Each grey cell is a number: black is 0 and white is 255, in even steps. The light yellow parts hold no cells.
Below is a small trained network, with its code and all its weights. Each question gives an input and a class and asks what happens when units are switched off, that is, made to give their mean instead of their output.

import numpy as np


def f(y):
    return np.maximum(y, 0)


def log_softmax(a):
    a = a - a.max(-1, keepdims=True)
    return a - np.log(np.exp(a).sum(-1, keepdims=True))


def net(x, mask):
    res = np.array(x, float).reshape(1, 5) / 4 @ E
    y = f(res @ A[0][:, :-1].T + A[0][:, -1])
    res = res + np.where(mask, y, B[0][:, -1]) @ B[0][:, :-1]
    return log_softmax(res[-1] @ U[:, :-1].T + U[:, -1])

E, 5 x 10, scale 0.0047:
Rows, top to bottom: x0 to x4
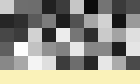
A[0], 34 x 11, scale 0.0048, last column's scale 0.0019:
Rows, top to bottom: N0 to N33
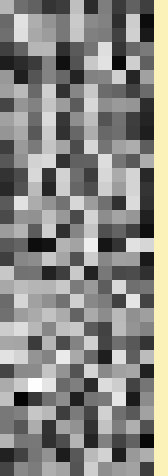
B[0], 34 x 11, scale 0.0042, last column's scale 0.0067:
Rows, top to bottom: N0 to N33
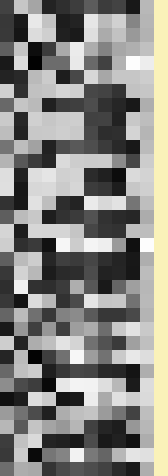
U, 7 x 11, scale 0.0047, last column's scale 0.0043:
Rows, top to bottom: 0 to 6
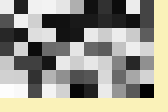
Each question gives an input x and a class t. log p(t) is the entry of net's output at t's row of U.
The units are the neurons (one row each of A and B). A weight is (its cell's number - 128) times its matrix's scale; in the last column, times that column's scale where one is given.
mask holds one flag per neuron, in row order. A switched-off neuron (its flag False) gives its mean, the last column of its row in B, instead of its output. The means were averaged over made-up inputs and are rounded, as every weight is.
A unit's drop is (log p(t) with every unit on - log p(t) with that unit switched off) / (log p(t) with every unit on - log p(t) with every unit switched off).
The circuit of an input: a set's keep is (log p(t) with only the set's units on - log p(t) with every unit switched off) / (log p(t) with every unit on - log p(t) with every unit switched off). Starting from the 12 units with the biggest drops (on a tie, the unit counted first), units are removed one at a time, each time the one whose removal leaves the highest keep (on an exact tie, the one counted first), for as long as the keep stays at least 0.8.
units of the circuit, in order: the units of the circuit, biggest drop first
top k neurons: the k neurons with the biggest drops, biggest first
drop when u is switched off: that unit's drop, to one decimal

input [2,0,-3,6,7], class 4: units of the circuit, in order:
(N27)
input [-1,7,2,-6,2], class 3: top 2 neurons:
(N4, N32)
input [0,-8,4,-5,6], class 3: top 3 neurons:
(N25, N20, N17)
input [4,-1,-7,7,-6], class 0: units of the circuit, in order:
(N16, N24)
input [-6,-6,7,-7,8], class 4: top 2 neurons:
(N27, N11)
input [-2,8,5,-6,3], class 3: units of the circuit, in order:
(N4, N32)
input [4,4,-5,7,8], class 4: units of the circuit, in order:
(N11, N27)
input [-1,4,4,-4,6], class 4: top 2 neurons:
(N11, N27)
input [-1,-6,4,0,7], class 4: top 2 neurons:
(N27, N4)
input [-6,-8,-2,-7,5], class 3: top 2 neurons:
(N25, N20)
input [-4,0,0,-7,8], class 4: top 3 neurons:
(N27, N11, N29)
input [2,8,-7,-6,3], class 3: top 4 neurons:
(N4, N32, N3, N12)
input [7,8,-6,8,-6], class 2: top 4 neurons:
(N14, N1, N21, N2)
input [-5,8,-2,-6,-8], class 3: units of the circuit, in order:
(N4)
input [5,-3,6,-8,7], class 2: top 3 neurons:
(N28, N5, N17)
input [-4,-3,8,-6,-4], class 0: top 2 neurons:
(N12, N13)
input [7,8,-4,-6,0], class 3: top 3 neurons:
(N4, N32, N3)
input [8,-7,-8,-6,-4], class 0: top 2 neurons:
(N24, N16)
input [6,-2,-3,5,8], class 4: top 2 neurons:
(N27, N11)
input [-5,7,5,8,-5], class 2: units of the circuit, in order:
(N14)
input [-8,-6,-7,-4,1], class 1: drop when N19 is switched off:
-0.1
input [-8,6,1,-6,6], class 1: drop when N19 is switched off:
0.0
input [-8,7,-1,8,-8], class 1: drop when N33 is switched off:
0.3
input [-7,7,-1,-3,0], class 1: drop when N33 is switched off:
0.1
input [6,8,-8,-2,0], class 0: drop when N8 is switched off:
0.2
